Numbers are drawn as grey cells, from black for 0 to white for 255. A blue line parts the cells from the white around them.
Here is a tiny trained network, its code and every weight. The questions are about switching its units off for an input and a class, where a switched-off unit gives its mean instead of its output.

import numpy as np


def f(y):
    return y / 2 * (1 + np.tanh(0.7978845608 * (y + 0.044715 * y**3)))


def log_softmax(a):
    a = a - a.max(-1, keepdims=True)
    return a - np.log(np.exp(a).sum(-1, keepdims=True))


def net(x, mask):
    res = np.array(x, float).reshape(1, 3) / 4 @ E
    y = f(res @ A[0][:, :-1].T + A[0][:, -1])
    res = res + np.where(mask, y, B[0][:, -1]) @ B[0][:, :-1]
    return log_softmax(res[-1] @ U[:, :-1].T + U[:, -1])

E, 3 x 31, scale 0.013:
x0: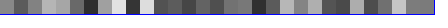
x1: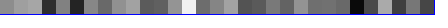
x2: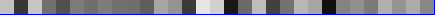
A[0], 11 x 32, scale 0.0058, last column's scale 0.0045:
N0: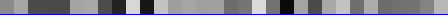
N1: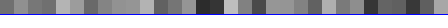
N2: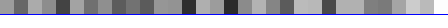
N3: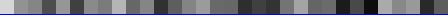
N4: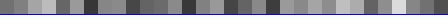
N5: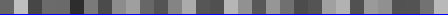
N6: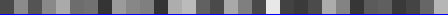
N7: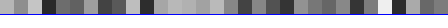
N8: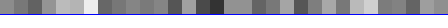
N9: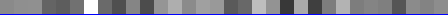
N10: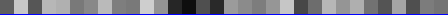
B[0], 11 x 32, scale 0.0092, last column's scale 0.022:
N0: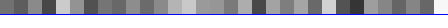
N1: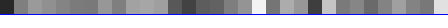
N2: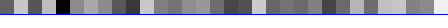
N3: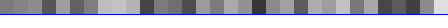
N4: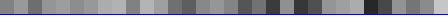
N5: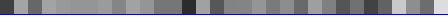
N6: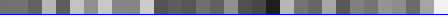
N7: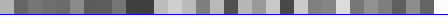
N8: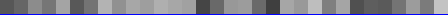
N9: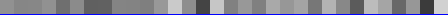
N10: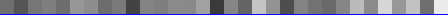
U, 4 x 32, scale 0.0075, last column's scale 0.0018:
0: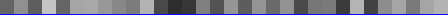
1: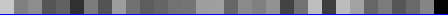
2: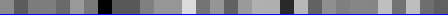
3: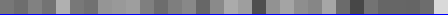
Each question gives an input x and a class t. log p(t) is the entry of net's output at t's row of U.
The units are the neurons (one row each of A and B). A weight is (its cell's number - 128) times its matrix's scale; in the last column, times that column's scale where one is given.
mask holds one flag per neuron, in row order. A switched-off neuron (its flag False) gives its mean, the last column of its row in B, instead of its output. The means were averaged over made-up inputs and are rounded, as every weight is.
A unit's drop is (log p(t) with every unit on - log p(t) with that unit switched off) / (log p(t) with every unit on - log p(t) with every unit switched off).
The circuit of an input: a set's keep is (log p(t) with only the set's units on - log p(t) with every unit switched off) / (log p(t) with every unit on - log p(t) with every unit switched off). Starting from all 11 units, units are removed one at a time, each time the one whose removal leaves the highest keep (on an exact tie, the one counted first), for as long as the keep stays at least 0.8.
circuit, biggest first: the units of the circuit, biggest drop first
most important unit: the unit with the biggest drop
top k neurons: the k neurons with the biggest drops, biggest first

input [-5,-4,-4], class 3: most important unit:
N7
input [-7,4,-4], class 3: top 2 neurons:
(N6; N5)
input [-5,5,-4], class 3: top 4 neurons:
(N6; N5; N10; N2)
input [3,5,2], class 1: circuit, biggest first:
(N0; N6; N1)
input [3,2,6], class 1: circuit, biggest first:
(N6; N3)
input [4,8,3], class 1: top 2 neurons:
(N0; N7)
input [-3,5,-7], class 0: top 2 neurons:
(N6; N5)
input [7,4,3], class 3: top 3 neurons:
(N3; N2; N7)
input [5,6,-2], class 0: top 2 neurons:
(N0; N7)
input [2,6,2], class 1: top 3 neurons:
(N0; N7; N1)
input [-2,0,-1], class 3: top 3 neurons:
(N10; N2; N7)
